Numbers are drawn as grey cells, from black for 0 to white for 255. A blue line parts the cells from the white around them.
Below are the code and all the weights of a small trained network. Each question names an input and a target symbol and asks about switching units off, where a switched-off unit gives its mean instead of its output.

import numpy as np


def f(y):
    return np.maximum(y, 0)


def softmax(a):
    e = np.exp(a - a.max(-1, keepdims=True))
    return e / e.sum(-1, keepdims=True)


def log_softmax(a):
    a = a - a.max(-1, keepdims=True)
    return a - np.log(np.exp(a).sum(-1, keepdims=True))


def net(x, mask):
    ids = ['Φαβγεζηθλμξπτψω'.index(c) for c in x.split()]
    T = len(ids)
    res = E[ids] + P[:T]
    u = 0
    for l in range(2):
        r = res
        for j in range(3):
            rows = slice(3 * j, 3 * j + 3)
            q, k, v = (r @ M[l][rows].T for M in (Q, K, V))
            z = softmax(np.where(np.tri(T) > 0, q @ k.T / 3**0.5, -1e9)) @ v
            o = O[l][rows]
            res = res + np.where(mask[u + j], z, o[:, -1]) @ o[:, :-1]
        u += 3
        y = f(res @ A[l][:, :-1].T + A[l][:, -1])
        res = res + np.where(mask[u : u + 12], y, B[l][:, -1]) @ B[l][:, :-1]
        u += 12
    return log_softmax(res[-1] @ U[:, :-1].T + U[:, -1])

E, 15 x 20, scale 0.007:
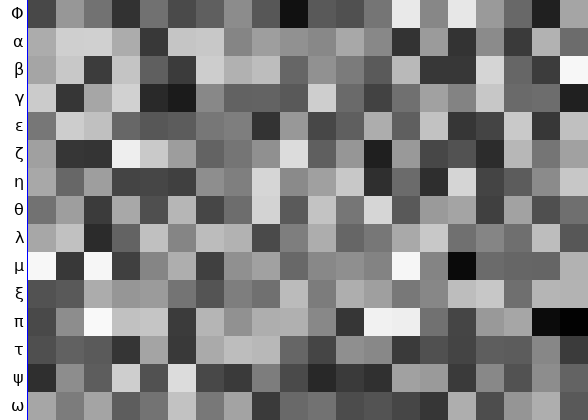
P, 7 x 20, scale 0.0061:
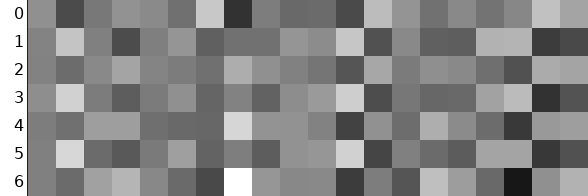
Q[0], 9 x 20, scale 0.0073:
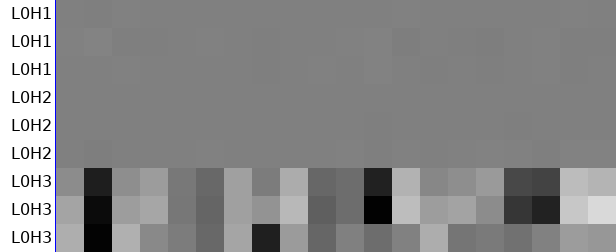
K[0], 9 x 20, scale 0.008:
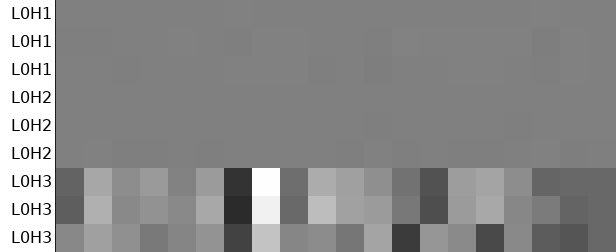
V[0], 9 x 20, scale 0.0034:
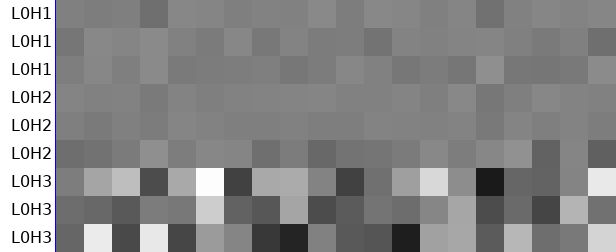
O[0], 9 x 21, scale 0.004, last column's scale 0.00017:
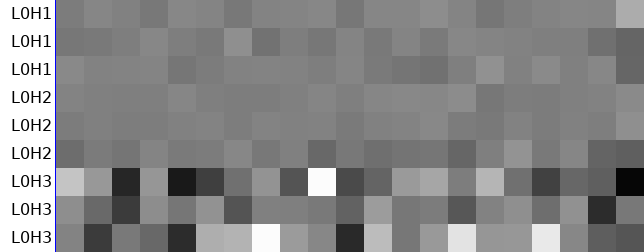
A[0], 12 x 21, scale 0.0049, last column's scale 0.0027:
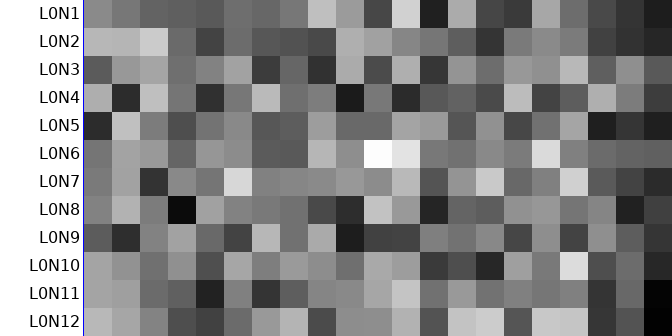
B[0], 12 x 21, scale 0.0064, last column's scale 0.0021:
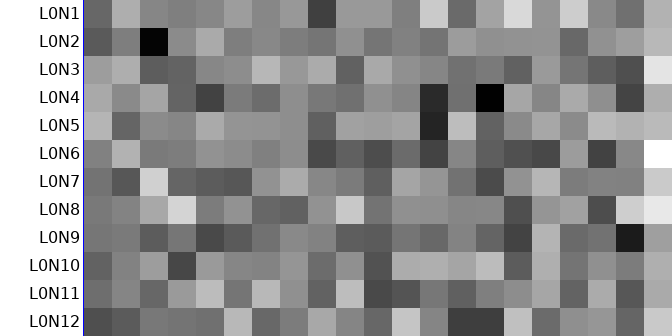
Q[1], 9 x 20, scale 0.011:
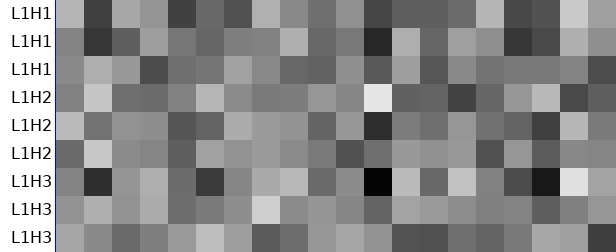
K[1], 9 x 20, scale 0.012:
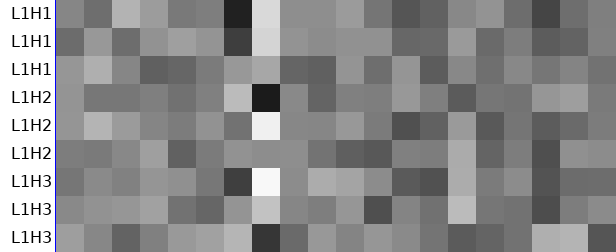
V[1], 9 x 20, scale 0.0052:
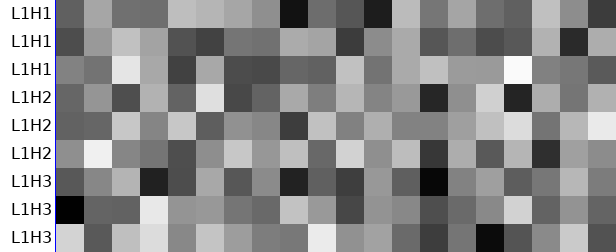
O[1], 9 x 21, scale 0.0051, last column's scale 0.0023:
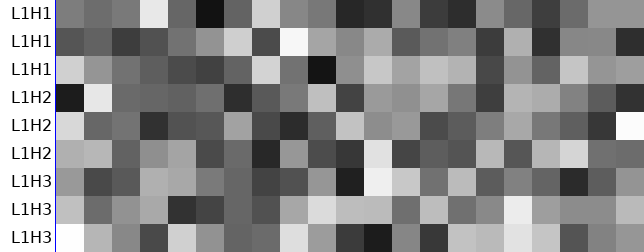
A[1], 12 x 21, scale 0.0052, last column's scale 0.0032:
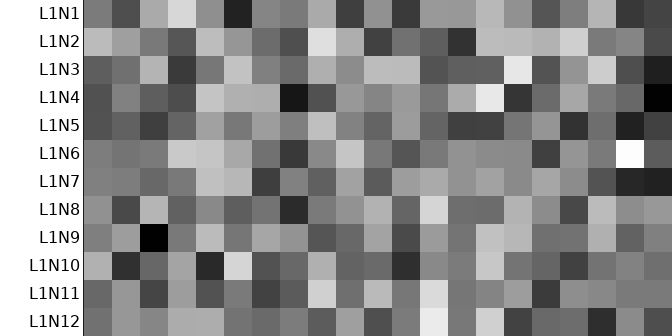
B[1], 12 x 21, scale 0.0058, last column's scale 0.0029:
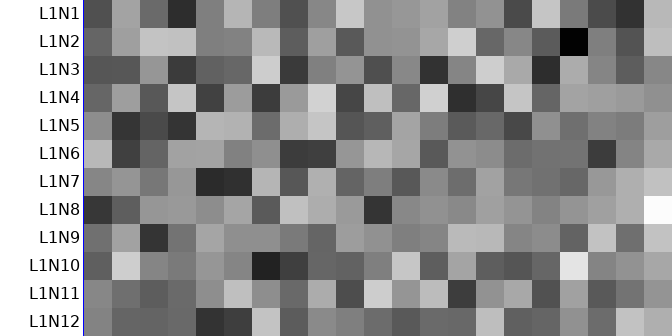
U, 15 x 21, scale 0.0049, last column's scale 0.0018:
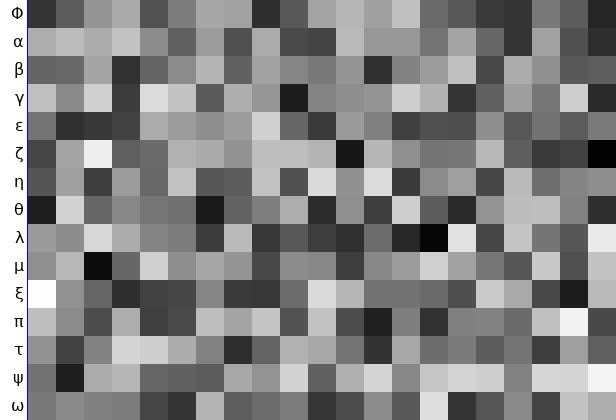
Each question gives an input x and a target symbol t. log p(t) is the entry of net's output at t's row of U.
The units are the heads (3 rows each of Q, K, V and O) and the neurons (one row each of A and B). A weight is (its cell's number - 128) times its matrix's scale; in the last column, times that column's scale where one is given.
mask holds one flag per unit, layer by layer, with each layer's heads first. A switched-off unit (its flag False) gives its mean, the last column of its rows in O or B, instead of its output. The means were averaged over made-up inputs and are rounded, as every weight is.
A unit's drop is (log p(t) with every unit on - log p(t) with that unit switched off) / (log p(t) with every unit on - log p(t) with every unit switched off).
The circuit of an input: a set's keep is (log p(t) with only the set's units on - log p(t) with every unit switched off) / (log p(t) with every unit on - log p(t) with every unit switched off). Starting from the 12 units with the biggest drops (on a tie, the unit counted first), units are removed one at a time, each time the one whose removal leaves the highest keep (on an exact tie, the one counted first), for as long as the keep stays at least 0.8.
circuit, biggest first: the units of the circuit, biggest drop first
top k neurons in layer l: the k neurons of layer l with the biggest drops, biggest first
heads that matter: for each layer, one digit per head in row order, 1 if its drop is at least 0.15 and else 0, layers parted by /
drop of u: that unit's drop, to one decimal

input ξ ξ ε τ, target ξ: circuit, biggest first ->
(L1H2 L1H3)
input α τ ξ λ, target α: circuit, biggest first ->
(L1N2 L1H3 L1H2)
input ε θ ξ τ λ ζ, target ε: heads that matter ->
000 / 100
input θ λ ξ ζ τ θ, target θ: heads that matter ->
000 / 010
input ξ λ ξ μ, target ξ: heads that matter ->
000 / 010
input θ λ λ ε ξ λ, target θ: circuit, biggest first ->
(L1H2)
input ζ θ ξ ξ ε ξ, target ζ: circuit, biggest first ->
(L1H3 L1H2 L1H1)
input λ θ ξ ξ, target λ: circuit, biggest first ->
(L1H1 L1H3)
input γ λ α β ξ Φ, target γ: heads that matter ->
001 / 110
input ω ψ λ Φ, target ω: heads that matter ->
000 / 011
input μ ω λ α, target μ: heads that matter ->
001 / 001
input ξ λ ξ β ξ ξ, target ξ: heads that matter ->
000 / 010
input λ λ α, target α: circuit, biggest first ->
(L1N2 L1H2 L1H3)
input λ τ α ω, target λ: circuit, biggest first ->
(L1H1)
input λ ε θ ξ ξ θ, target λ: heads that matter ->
000 / 100
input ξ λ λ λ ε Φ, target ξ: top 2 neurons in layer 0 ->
(L0N3 L0N6)
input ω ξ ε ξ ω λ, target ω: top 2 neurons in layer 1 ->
(L1N12 L1N7)
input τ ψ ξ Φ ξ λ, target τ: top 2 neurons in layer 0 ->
(L0N8 L0N9)
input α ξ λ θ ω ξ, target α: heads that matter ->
000 / 011
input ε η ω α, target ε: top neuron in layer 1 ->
(L1N5)
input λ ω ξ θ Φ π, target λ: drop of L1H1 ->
0.5
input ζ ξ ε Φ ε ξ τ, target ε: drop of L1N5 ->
0.6
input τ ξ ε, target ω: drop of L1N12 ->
0.6
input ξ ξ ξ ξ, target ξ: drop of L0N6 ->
0.2
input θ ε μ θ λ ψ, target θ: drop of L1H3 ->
0.1
